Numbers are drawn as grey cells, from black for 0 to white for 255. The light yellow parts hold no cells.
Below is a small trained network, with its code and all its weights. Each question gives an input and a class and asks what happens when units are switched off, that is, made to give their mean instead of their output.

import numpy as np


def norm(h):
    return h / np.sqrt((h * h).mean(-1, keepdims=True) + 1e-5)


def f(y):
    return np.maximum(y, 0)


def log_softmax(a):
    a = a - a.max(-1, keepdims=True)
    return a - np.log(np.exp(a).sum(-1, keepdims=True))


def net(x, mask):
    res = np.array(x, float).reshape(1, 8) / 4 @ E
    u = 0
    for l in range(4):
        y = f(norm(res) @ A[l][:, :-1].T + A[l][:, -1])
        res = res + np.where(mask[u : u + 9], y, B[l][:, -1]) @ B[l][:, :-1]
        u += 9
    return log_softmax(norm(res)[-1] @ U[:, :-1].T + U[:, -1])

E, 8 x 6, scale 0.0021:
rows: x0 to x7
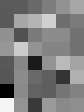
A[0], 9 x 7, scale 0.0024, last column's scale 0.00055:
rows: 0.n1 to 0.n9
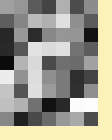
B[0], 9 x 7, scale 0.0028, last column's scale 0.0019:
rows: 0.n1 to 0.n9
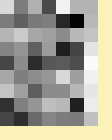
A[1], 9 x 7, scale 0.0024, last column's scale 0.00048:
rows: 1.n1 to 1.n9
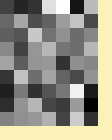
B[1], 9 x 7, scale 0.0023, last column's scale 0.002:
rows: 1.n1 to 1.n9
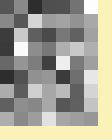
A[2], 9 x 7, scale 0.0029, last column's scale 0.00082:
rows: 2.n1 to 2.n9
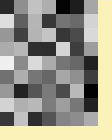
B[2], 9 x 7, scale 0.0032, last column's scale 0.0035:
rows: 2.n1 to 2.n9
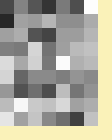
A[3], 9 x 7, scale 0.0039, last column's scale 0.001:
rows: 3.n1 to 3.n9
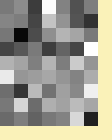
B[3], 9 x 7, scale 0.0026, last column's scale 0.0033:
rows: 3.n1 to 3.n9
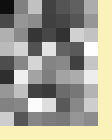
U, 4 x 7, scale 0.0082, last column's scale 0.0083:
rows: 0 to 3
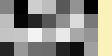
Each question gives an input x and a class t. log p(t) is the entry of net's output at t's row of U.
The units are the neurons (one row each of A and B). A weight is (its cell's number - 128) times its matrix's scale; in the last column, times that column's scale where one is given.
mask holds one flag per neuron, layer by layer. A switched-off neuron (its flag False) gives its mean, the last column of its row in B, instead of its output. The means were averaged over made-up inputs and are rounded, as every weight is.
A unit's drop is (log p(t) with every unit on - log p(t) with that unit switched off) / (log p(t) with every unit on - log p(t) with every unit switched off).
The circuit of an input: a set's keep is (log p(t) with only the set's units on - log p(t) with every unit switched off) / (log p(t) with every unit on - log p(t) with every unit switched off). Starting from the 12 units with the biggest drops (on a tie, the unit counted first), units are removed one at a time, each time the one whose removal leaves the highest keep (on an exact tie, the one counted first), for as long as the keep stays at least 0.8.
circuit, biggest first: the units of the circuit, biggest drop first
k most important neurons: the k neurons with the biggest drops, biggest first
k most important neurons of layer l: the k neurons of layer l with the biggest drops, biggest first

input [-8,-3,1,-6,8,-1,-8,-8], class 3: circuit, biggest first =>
(1.n1)
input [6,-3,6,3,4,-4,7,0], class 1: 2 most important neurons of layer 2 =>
(2.n1 2.n4)
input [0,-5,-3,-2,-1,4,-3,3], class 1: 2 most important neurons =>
(2.n8 2.n5)
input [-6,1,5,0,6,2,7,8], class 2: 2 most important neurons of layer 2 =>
(2.n4 2.n1)
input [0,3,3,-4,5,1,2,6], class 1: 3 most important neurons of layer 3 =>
(3.n3 3.n4 3.n9)
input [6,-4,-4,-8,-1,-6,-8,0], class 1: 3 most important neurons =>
(0.n9 3.n3 0.n3)
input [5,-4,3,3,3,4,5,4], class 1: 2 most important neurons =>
(0.n9 2.n8)
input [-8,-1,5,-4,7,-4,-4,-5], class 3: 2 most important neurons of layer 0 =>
(0.n4 0.n2)
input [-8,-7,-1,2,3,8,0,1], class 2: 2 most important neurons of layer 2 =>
(2.n4 2.n1)
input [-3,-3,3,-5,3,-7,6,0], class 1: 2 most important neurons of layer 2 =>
(2.n4 2.n1)
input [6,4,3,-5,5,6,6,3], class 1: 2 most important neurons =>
(3.n3 0.n4)
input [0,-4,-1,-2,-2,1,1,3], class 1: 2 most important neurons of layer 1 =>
(1.n8 1.n6)
